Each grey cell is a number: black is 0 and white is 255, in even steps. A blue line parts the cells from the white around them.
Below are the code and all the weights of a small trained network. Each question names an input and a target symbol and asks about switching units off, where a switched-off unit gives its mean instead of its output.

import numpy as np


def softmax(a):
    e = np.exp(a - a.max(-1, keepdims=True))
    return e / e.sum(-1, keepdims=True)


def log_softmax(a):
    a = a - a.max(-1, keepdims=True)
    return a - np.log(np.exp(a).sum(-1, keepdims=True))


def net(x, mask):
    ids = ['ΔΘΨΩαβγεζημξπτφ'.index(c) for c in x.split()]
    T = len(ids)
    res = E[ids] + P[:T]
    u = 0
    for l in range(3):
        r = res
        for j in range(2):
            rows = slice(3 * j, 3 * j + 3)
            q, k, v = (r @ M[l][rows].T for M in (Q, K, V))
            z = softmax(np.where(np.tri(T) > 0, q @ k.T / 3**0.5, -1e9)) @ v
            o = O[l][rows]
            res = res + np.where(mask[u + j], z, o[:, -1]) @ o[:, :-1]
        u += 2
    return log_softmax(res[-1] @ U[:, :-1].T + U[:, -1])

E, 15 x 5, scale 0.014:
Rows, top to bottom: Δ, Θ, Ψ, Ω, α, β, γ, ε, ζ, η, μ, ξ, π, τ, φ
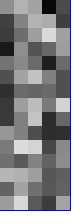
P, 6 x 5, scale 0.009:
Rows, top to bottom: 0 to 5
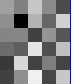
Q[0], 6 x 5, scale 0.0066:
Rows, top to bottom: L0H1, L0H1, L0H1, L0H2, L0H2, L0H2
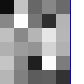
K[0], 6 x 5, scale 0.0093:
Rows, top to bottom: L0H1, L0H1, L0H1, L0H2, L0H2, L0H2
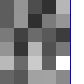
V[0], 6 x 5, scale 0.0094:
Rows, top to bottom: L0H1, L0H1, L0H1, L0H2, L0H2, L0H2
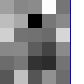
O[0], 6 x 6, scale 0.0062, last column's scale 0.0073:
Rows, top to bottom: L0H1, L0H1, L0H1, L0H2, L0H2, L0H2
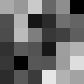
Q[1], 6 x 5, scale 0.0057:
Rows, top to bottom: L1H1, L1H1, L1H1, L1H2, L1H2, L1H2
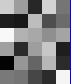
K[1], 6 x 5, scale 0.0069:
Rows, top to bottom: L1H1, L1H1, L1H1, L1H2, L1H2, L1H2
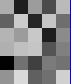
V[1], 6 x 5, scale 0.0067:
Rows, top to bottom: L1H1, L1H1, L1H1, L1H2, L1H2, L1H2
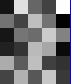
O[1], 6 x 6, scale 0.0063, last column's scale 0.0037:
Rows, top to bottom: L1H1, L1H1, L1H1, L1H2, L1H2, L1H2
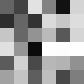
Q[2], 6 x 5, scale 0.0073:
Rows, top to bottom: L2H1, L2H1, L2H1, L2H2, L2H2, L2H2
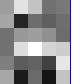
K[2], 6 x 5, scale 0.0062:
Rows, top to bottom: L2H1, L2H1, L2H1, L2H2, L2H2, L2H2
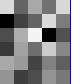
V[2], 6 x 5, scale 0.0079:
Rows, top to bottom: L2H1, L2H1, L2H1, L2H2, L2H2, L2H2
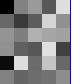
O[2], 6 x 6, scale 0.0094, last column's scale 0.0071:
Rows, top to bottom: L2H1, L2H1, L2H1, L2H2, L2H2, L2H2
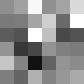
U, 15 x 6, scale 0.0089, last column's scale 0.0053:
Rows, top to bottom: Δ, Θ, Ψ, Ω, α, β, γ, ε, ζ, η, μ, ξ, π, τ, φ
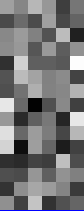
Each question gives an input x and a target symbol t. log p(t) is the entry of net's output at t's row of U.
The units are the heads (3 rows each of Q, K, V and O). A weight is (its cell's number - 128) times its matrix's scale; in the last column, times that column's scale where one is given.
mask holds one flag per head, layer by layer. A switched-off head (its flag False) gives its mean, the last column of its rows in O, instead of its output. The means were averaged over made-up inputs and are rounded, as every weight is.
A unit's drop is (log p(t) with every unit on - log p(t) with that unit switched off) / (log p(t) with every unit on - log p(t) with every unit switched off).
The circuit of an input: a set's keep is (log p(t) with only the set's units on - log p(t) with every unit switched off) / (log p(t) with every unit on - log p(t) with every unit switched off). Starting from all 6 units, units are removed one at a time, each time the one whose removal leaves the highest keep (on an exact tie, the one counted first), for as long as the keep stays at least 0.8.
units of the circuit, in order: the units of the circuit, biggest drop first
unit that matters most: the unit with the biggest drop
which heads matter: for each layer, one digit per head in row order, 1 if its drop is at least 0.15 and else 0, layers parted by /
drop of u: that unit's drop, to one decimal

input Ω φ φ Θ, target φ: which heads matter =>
10 / 11 / 00
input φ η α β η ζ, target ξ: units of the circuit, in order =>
L0H2
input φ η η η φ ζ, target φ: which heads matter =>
00 / 10 / 00
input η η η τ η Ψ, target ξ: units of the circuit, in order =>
L0H2, L2H1
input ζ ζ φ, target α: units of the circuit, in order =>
L1H2, L0H1
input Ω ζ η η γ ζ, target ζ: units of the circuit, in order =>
L1H1, L1H2, L2H1, L0H2
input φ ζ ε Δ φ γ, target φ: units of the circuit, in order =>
L1H1, L0H1
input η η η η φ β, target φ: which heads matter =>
10 / 10 / 00
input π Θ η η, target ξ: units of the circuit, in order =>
L0H2, L1H1
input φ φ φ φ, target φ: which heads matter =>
00 / 11 / 00
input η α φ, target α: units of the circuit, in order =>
L0H1, L1H2
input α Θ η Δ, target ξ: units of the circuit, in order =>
L0H2, L1H1
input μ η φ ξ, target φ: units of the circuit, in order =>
L1H1, L0H1, L1H2
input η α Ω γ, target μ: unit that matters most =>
L1H1
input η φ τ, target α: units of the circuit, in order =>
L0H1, L2H2, L1H2
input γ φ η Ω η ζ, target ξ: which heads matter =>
01 / 00 / 00
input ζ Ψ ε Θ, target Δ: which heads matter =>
10 / 00 / 10
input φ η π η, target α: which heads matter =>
10 / 01 / 11
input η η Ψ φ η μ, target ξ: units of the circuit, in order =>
L0H2, L2H1
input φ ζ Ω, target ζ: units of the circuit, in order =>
L1H1
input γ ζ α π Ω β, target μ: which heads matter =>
00 / 10 / 00
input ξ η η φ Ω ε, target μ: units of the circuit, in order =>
L1H1, L1H2, L0H2
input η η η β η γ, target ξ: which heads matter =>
01 / 01 / 00
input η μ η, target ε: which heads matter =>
00 / 10 / 11
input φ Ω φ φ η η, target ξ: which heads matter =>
01 / 00 / 10
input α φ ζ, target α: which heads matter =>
10 / 00 / 01
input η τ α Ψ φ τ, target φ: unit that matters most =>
L1H1
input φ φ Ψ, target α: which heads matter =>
11 / 01 / 11
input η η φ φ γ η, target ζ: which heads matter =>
01 / 11 / 10
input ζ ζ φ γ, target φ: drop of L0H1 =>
0.5
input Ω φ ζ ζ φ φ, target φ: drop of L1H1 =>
0.7
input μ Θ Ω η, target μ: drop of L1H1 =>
1.0
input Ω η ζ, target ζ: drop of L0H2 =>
0.4
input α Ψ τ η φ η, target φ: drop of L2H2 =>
0.1
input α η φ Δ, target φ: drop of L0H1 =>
0.1
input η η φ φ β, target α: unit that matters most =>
L0H1
